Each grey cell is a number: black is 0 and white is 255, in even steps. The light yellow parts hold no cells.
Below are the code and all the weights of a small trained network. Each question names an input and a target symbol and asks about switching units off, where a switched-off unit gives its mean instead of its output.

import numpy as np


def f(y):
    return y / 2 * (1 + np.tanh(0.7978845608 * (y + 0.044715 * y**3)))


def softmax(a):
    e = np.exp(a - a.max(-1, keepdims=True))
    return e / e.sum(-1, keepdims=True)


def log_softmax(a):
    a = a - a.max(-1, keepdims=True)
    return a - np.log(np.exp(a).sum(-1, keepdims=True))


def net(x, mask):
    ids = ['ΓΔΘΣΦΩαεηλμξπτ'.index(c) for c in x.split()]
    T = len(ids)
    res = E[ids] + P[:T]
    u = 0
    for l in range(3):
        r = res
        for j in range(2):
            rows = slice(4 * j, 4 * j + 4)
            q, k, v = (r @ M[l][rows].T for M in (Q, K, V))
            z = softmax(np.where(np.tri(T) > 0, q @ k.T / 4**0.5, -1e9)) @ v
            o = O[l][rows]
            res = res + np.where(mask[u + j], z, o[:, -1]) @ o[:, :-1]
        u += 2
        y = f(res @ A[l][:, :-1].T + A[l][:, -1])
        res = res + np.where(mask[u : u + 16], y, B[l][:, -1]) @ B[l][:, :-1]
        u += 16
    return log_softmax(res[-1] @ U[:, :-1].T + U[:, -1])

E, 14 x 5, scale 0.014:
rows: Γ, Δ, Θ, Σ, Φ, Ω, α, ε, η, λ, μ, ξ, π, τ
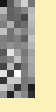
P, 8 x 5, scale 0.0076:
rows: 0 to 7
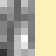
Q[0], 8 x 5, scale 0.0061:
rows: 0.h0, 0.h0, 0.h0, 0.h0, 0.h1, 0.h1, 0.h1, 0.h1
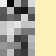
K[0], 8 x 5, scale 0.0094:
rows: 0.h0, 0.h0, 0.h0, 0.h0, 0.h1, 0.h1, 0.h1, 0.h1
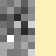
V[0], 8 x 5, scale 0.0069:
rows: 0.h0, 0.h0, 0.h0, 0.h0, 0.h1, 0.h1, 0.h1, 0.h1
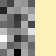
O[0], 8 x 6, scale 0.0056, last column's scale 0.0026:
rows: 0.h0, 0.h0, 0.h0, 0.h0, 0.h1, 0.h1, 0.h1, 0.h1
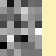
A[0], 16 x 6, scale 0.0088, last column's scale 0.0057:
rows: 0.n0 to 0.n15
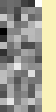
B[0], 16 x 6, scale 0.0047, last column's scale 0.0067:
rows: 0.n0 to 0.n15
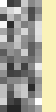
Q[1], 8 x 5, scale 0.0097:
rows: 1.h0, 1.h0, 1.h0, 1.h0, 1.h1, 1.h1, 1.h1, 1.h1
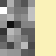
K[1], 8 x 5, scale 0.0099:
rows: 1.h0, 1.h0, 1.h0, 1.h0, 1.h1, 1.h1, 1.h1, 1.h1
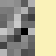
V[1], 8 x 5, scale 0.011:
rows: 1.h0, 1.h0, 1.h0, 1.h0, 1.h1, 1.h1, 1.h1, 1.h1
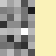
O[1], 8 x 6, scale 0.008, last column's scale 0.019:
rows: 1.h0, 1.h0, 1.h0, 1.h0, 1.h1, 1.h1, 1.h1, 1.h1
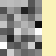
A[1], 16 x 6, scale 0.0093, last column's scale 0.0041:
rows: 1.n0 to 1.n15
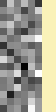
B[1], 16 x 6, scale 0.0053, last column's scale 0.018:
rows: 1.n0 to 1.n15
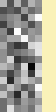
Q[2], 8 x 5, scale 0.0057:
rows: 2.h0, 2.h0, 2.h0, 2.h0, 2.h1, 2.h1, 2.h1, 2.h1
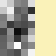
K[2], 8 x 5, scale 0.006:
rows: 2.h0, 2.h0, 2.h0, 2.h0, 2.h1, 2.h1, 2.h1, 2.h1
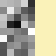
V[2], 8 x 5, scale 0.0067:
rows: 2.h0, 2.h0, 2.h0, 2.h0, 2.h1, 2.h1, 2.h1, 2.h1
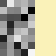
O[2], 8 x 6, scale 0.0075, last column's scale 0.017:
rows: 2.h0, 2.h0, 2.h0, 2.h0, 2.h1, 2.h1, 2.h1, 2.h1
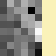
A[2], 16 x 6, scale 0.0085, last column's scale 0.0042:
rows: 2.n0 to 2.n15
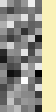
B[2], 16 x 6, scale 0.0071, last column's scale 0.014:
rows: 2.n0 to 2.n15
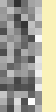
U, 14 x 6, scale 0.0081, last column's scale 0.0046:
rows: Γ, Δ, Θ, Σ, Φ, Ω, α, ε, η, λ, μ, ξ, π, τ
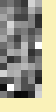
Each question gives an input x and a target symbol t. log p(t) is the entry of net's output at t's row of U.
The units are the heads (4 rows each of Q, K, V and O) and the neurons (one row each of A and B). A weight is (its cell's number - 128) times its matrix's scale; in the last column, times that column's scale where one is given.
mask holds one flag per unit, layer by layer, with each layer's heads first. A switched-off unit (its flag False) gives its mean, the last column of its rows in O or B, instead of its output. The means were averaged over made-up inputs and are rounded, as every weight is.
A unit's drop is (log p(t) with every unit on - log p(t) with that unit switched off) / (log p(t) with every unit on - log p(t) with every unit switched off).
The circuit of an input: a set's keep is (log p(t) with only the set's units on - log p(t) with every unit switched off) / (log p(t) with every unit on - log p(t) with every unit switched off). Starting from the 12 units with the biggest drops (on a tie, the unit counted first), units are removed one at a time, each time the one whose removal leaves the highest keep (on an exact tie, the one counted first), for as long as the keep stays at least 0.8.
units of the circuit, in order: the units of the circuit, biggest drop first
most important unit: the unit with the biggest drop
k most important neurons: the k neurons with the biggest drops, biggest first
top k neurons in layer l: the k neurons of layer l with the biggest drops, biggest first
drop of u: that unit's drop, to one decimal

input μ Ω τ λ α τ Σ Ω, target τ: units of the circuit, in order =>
0.h1; 1.h1; 1.h0
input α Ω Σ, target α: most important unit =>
2.h0
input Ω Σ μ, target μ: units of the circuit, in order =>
2.h1; 1.h0
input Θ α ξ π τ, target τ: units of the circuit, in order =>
1.h1; 0.h1
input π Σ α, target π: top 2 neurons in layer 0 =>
0.n12; 0.n3
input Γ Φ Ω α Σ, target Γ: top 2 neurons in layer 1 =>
1.n6; 1.n10
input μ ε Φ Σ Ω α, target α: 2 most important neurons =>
1.n6; 1.n5
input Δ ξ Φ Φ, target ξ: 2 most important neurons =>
1.n9; 0.n5
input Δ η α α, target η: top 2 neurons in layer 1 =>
1.n9; 1.n15
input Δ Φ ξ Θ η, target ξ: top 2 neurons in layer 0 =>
0.n5; 0.n13
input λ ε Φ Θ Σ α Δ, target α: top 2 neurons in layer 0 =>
0.n14; 0.n10
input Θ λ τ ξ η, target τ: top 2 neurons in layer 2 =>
2.n10; 2.n12
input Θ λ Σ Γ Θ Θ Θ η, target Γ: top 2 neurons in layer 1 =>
1.n6; 1.n2
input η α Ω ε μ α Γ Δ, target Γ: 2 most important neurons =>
1.n6; 1.n2
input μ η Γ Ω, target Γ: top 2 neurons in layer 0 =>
0.n3; 0.n7
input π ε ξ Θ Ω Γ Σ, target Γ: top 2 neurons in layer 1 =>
1.n6; 1.n2
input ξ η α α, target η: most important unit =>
1.h1
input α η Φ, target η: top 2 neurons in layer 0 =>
0.n14; 0.n10
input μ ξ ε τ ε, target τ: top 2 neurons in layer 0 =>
0.n9; 0.n14
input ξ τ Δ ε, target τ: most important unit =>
0.n9
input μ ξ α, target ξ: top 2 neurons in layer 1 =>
1.n9; 1.n15
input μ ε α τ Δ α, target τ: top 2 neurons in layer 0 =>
0.n14; 0.n9
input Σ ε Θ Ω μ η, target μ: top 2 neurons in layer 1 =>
1.n13; 1.n12
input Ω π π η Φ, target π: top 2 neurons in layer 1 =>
1.n7; 1.n2
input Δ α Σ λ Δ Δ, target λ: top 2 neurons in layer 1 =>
1.n6; 1.n5
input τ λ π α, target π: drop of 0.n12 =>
0.2
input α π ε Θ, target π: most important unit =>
0.n12
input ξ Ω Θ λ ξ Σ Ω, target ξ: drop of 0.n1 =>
-0.1
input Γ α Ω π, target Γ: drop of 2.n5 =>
-0.1
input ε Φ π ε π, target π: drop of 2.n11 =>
0.0
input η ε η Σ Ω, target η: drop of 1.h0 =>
0.3
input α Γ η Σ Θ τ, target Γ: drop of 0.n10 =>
0.1
